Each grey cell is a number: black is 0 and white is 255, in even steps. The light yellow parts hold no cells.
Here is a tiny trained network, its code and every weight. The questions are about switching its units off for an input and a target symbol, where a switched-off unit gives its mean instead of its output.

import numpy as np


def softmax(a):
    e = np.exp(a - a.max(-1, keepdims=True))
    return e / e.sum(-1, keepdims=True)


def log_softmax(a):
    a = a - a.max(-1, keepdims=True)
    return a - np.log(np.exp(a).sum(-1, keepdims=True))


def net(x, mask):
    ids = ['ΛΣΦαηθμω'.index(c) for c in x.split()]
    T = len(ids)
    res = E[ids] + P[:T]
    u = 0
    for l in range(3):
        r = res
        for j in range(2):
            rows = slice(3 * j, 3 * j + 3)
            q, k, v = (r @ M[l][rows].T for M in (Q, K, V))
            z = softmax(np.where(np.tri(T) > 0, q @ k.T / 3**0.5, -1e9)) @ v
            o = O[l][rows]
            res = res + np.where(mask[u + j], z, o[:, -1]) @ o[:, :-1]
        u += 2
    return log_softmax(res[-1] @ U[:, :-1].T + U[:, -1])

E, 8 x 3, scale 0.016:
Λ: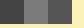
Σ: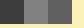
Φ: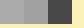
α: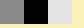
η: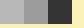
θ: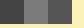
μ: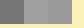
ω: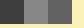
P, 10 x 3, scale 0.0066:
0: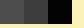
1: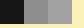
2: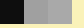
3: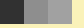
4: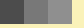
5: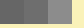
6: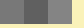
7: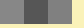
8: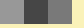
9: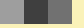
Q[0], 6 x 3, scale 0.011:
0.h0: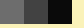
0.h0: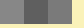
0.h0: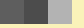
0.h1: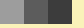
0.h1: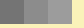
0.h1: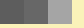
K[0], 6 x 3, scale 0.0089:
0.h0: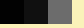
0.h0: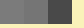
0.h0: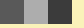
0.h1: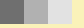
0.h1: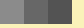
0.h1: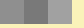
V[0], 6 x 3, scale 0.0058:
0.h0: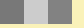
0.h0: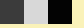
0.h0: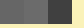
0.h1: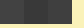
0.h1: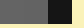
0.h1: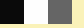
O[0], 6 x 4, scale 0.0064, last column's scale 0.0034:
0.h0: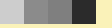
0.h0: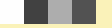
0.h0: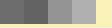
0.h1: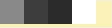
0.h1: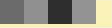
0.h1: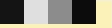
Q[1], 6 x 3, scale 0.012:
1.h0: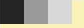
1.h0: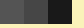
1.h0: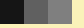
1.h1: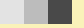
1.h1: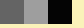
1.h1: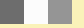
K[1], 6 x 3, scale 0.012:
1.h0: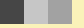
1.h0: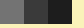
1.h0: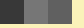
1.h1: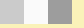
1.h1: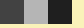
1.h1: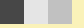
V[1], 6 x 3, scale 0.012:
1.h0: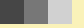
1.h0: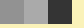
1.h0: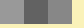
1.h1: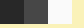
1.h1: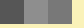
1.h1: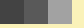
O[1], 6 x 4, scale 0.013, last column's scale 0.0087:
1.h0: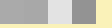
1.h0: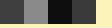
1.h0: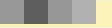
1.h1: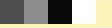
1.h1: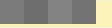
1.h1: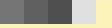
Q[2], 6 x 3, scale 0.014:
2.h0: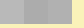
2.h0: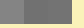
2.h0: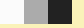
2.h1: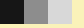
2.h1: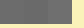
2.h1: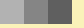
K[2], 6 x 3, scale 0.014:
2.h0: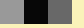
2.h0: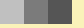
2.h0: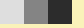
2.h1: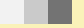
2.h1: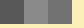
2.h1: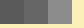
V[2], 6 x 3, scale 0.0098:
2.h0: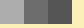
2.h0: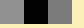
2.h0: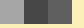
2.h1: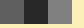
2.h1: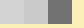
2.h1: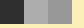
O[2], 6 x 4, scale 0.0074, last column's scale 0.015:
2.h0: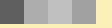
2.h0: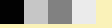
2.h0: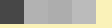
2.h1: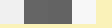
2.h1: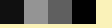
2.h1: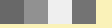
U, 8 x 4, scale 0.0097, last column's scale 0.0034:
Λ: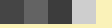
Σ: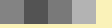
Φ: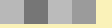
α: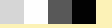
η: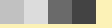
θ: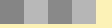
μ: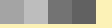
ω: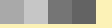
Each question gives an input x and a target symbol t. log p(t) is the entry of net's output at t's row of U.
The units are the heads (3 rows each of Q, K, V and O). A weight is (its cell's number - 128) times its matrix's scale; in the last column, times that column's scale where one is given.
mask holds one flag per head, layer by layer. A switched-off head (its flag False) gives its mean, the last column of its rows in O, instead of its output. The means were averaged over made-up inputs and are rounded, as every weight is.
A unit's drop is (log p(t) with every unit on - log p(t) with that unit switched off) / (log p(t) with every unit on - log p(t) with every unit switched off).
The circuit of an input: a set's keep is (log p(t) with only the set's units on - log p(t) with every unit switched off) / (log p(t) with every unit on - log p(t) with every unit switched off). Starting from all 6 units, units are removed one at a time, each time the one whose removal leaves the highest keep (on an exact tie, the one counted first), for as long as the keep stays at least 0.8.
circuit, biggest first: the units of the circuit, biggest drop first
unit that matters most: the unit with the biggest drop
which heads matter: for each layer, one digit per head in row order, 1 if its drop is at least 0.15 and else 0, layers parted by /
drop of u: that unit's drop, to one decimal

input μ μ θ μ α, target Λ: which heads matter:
00 / 01 / 00
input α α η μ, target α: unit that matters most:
0.h0
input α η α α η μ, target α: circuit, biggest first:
(1.h1, 2.h1, 0.h0)
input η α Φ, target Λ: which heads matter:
10 / 00 / 00
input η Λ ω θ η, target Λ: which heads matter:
01 / 10 / 00
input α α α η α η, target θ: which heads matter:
00 / 01 / 11
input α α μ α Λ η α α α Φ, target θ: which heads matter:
00 / 01 / 11
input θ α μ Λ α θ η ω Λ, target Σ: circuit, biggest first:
(1.h1, 2.h0, 1.h0, 0.h0)
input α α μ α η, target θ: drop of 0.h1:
0.1
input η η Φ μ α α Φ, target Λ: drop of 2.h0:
-0.1
